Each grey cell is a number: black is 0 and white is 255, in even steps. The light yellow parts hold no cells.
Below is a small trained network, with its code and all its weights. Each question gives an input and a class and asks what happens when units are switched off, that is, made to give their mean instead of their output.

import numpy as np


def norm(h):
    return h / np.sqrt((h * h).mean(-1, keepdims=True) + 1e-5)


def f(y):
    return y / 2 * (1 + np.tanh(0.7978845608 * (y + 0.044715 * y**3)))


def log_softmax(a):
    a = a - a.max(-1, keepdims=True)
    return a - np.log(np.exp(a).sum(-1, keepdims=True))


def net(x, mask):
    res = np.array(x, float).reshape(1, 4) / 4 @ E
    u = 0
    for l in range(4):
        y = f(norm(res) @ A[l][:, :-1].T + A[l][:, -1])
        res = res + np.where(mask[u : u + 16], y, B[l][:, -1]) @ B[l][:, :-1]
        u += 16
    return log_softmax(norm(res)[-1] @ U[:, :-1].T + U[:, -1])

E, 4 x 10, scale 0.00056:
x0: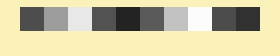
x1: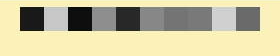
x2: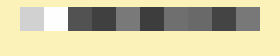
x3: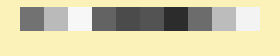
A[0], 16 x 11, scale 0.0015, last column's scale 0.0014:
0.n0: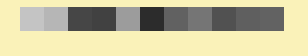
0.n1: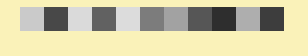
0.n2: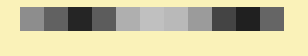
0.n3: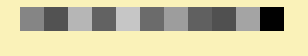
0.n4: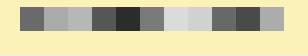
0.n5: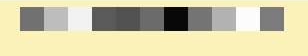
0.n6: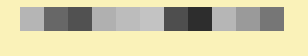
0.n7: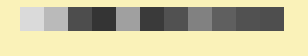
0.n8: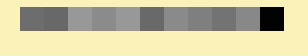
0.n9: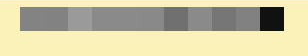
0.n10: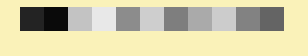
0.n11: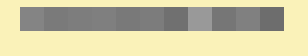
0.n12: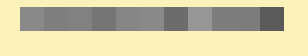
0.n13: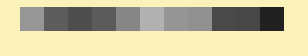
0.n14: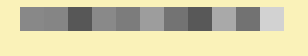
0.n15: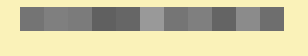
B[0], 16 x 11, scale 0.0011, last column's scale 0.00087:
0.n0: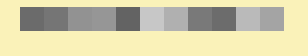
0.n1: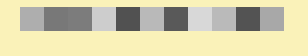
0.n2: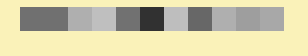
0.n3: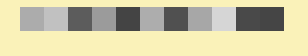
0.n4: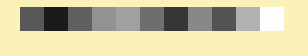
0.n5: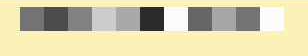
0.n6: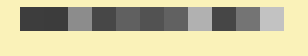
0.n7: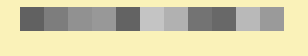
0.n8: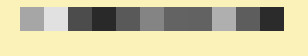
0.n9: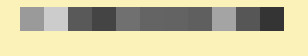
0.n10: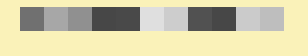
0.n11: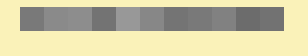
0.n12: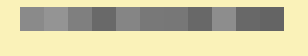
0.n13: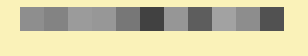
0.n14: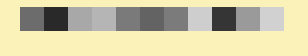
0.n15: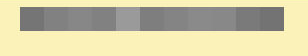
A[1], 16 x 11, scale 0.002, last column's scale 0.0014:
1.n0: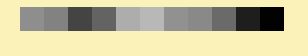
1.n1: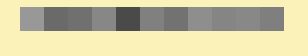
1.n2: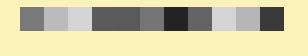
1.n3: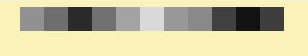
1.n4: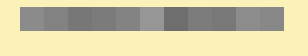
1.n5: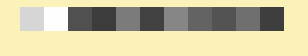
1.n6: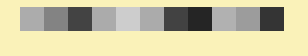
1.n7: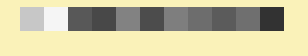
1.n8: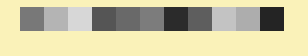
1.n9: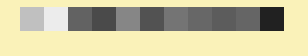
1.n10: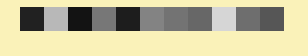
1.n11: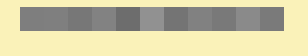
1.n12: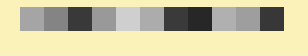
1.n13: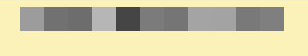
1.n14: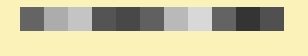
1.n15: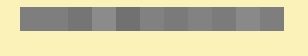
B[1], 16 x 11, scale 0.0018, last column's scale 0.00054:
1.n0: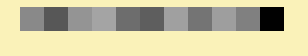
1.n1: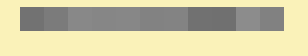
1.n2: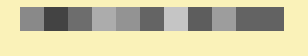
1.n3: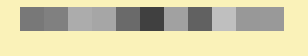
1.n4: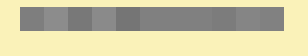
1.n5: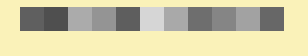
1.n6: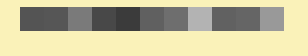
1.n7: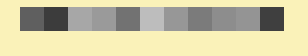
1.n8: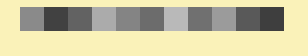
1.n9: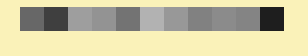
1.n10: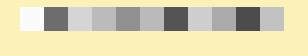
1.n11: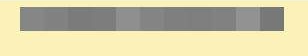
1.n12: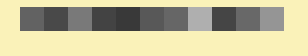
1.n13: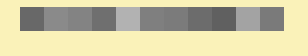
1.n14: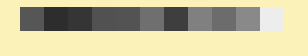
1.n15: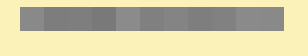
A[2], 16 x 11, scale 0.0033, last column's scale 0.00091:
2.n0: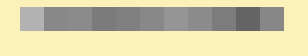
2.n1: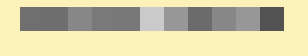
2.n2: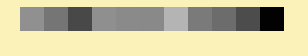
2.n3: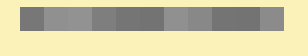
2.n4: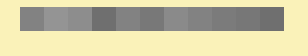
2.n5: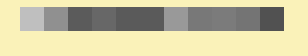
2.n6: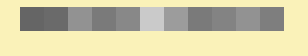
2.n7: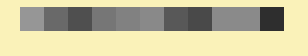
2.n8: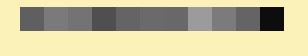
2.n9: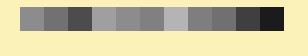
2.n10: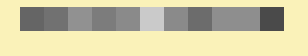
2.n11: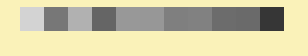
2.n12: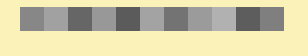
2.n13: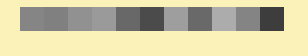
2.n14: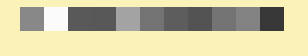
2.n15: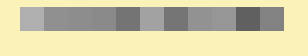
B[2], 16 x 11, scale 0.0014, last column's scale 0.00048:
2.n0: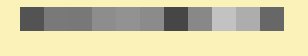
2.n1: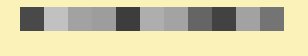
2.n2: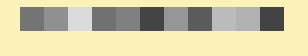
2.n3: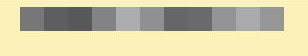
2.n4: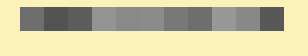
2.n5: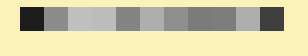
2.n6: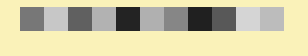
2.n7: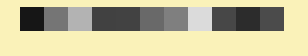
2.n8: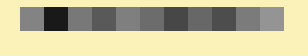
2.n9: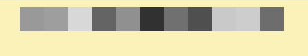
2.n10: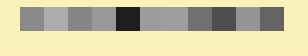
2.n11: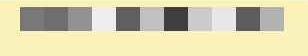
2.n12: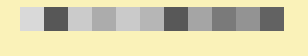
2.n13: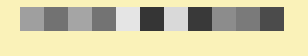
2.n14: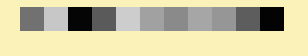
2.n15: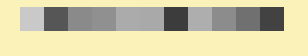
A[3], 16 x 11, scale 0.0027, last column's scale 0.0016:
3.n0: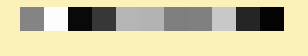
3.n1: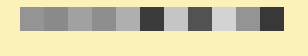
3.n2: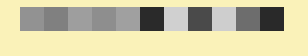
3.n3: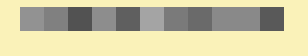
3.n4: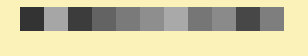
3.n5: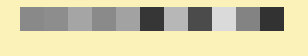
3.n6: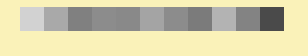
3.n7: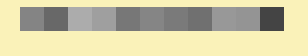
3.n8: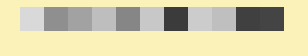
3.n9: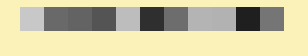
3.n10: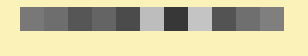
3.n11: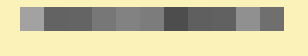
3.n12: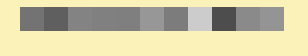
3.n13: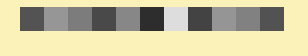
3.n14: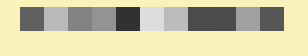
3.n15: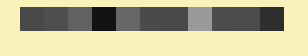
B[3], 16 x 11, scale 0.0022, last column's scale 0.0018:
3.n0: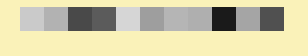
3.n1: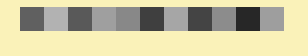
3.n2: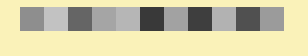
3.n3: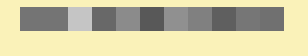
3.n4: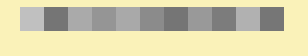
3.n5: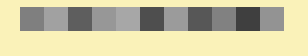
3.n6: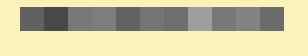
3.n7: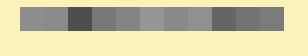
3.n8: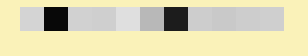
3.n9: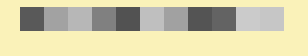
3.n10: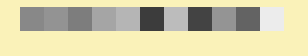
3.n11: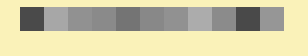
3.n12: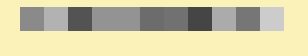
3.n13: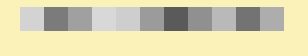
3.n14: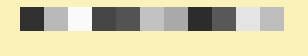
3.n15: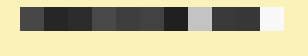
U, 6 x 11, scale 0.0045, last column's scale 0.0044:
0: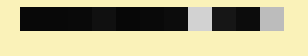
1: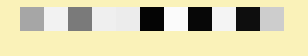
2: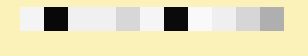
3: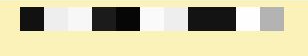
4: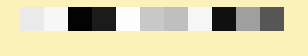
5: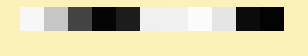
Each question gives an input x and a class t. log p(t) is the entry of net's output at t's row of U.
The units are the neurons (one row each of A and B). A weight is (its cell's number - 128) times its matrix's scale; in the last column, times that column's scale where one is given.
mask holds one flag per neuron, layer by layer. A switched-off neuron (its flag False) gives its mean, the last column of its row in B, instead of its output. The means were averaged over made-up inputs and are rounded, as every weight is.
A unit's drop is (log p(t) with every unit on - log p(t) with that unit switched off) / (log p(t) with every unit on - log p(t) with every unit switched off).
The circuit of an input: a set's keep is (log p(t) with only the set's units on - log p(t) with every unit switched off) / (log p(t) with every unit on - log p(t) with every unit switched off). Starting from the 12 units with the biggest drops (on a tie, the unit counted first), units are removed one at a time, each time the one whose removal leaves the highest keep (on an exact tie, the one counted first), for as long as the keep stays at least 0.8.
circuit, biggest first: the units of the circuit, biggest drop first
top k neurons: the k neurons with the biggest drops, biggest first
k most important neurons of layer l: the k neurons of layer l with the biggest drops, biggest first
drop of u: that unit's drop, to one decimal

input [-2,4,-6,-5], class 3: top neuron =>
(0.n10)
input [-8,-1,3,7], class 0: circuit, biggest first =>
(1.n12; 1.n6)
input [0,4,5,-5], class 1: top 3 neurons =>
(0.n10; 1.n3; 0.n2)
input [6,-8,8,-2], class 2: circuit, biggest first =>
(2.n11; 0.n1; 3.n8)
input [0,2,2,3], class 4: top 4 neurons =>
(0.n5; 2.n14; 3.n0; 1.n3)
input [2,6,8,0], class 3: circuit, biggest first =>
(1.n5; 3.n14)
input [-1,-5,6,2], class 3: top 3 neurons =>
(1.n5; 1.n10; 1.n7)
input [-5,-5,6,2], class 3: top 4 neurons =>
(1.n5; 1.n10; 0.n4; 1.n7)
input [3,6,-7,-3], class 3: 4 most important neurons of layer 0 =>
(0.n10; 0.n1; 0.n3; 0.n4)
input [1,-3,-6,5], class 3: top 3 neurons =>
(0.n10; 1.n3; 0.n2)
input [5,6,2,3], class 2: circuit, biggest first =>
(1.n10; 3.n8)
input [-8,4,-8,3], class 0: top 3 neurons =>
(1.n12; 1.n6; 1.n5)
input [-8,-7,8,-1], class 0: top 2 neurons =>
(1.n12; 1.n6)
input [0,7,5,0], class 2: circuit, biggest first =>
(1.n10)
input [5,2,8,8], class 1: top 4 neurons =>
(0.n5; 1.n2; 2.n13; 0.n10)
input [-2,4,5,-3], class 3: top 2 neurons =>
(1.n5; 0.n1)
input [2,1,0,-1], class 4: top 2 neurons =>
(2.n14; 3.n0)
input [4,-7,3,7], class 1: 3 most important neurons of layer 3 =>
(3.n1; 3.n2; 3.n5)
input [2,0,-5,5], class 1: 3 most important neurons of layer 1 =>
(1.n5; 1.n7; 1.n2)
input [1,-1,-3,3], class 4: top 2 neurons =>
(1.n5; 2.n14)
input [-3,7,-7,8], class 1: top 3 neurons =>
(0.n5; 1.n2; 2.n13)
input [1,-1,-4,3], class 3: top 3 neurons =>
(0.n10; 3.n14; 1.n3)
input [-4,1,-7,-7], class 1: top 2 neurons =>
(1.n3; 1.n5)
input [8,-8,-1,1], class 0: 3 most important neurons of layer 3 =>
(3.n15; 3.n13; 3.n4)
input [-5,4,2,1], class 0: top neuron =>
(1.n12)
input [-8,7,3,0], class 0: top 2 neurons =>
(1.n12; 1.n6)
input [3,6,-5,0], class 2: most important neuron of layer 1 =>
(1.n10)
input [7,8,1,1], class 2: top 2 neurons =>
(1.n10; 0.n6)
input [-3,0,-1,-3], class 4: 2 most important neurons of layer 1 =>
(1.n14; 1.n2)
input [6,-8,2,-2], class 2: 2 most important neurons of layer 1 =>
(1.n12; 1.n6)
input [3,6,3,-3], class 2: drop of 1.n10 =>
0.7
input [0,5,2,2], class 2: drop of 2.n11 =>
0.0
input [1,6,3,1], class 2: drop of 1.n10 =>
1.0
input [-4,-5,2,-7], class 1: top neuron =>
(1.n10)
